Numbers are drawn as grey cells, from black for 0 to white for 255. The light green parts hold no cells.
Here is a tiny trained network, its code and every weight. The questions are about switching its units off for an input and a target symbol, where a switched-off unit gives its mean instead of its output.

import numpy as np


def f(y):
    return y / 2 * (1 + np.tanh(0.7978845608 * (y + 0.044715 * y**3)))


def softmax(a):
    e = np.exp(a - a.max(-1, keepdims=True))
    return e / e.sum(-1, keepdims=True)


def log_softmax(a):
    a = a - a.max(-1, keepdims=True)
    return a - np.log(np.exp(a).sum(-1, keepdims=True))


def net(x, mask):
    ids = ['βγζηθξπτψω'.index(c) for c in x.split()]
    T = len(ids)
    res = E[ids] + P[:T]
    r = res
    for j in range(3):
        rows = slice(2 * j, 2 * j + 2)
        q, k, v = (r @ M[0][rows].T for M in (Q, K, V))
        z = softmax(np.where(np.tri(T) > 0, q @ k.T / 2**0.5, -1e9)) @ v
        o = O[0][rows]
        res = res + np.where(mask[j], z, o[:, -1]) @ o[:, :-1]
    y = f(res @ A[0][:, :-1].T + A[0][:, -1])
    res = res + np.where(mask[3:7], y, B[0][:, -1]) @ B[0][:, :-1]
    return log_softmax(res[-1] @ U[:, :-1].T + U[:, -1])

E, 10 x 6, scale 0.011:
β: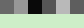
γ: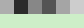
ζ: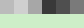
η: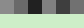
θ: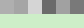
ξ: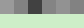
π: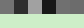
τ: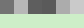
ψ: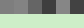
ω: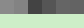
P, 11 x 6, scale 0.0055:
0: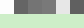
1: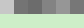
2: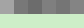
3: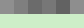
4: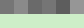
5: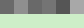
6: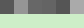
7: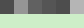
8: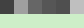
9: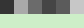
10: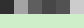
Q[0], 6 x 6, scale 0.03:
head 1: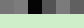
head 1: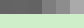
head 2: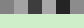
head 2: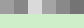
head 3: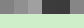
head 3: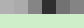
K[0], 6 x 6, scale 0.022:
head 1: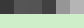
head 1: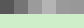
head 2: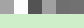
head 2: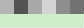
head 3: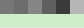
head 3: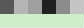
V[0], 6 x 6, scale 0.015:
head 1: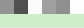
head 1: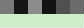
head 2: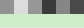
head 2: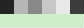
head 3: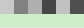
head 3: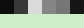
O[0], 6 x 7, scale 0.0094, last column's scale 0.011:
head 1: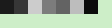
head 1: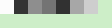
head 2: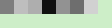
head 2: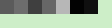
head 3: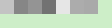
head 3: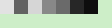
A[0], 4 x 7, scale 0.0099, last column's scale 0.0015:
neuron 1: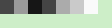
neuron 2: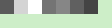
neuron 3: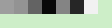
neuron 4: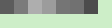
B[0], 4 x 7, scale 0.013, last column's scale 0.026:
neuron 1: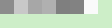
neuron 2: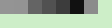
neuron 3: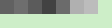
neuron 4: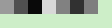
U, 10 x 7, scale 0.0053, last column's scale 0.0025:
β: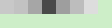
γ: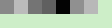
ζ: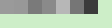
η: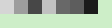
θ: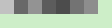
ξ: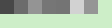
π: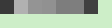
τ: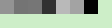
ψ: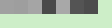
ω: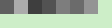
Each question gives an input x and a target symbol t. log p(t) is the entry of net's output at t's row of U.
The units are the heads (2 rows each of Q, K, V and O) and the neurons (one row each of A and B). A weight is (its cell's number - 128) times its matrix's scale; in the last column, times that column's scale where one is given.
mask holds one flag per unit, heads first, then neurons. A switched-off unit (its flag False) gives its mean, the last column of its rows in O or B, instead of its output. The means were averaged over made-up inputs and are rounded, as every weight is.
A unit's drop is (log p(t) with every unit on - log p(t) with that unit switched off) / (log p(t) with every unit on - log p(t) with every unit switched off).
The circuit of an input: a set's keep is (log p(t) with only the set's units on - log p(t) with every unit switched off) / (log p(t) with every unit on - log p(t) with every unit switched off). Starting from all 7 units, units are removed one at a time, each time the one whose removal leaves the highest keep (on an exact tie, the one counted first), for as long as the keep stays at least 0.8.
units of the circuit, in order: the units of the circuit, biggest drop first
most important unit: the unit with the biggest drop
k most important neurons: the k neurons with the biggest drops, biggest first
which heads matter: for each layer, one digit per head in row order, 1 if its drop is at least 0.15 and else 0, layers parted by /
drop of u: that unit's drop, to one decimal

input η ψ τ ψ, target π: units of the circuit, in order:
[head 1; head 3; neuron 1]
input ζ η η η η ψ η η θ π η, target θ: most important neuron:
[neuron 1]
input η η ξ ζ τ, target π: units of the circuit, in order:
[head 1; head 3; neuron 1]
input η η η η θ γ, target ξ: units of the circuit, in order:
[head 1; head 2]
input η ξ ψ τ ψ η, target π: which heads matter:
100
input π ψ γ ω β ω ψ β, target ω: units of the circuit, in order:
[head 2; neuron 3]
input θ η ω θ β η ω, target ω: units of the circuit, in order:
[head 2; neuron 3; head 1]
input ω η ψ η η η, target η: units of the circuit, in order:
[head 2; neuron 3]
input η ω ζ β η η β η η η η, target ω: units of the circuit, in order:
[head 2; head 1]
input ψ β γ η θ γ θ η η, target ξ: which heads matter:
100
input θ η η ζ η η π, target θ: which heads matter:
101
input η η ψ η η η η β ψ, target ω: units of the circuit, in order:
[head 2; neuron 3; head 1]
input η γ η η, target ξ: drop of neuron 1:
0.1
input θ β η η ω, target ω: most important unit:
head 2
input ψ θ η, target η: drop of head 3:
0.0
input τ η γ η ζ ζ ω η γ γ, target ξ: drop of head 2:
0.2
